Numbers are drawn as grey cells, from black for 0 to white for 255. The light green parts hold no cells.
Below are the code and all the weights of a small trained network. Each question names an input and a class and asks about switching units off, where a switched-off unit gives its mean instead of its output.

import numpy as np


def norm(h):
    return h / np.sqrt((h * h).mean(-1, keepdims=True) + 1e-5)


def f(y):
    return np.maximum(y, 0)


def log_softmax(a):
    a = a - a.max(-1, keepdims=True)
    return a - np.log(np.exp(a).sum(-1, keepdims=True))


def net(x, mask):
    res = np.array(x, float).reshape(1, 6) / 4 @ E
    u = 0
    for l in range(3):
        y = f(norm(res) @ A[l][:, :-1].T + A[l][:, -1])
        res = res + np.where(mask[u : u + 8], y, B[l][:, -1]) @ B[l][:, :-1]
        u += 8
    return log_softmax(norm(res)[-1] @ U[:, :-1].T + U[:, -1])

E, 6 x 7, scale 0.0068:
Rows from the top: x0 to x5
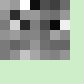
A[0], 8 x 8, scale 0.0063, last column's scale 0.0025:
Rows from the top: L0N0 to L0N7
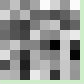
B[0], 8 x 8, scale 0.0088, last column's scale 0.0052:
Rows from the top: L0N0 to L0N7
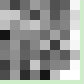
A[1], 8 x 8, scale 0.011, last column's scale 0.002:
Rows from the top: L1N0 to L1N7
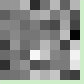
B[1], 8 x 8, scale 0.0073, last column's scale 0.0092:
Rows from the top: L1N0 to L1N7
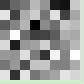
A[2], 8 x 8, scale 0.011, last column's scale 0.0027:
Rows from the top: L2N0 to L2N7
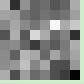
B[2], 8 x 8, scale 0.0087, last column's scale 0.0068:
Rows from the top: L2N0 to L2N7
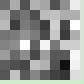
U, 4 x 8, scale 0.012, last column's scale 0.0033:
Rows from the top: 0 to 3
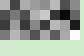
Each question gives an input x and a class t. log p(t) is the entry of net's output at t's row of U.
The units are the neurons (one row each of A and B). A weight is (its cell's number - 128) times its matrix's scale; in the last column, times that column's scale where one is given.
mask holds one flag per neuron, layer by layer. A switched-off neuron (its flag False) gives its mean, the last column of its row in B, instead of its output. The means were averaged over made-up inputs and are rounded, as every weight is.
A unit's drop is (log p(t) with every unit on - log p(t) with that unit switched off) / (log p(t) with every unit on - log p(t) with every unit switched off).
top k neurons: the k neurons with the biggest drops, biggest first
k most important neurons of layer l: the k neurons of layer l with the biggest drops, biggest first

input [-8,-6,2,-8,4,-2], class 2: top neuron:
(L0N7)
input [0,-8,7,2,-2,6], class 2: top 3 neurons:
(L0N7, L0N6, L0N1)
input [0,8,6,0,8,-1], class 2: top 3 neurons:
(L0N7, L0N3, L0N1)
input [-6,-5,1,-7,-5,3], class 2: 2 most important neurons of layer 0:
(L0N7, L0N6)
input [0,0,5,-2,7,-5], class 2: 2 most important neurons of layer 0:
(L0N7, L0N1)
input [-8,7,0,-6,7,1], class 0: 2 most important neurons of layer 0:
(L0N2, L0N4)
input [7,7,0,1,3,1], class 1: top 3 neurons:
(L0N7, L2N6, L1N0)
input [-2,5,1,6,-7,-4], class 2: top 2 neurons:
(L0N7, L0N5)
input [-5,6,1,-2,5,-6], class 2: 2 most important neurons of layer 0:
(L0N7, L0N5)
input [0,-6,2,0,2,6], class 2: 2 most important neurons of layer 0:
(L0N1, L0N6)
